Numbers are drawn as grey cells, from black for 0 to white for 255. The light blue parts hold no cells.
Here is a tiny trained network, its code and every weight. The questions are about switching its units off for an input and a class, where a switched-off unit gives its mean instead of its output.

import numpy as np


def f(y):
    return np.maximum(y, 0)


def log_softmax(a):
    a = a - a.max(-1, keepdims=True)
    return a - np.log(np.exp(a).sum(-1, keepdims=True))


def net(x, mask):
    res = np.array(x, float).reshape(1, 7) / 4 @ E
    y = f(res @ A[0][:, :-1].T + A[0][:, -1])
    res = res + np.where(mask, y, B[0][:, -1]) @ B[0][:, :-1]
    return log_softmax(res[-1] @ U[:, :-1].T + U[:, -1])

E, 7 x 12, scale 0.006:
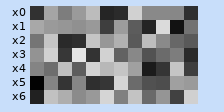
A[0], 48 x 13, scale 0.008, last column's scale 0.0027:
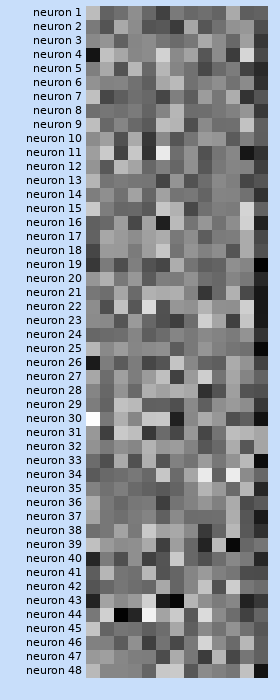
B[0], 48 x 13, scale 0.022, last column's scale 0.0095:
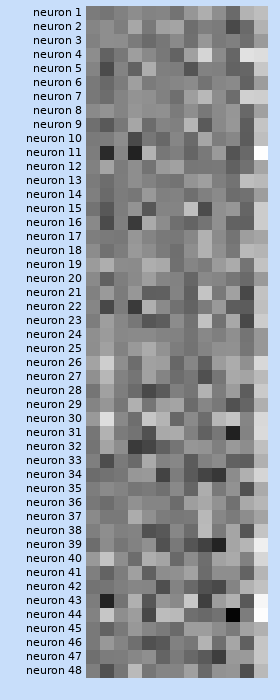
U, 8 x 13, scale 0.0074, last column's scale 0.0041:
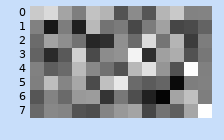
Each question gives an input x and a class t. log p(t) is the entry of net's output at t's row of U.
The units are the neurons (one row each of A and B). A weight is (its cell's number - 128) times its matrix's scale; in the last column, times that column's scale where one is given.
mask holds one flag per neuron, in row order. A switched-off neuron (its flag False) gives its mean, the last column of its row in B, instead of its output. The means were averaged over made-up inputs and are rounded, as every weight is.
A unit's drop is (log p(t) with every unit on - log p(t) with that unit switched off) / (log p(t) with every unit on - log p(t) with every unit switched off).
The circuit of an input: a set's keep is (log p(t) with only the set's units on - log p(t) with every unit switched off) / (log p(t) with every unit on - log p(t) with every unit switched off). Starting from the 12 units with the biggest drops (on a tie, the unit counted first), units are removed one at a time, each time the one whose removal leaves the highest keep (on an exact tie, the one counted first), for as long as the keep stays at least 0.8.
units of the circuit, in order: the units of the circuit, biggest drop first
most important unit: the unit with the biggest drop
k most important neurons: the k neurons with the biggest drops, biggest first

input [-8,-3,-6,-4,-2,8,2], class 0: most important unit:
neuron 26
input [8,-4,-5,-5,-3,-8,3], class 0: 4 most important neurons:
(neuron 30; neuron 27; neuron 15; neuron 9)
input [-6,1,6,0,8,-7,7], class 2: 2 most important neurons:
(neuron 38; neuron 21)
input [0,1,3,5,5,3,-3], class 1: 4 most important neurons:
(neuron 11; neuron 5; neuron 23; neuron 46)
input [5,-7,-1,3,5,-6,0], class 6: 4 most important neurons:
(neuron 34; neuron 42; neuron 40; neuron 26)
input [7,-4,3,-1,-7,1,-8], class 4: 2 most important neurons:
(neuron 7; neuron 36)
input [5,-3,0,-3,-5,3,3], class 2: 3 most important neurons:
(neuron 23; neuron 46; neuron 15)
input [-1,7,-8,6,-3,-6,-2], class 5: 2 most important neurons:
(neuron 31; neuron 29)
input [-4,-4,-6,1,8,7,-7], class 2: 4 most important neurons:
(neuron 28; neuron 21; neuron 38; neuron 30)
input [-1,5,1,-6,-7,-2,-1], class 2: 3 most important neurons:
(neuron 23; neuron 11; neuron 46)
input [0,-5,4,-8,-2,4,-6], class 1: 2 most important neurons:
(neuron 16; neuron 22)
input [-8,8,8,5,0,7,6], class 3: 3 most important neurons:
(neuron 15; neuron 48; neuron 9)
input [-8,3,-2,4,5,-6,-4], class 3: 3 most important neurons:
(neuron 15; neuron 9; neuron 48)
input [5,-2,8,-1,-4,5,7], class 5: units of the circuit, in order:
(neuron 44)
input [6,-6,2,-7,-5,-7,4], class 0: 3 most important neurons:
(neuron 30; neuron 27; neuron 11)
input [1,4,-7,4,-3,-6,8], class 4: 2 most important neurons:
(neuron 4; neuron 44)
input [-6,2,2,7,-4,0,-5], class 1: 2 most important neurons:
(neuron 11; neuron 43)
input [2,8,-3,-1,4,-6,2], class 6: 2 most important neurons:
(neuron 39; neuron 47)
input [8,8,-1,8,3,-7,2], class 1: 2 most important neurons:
(neuron 11; neuron 5)
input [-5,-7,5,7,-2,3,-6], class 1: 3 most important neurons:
(neuron 11; neuron 39; neuron 5)
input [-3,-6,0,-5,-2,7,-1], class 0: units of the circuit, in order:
(neuron 26)
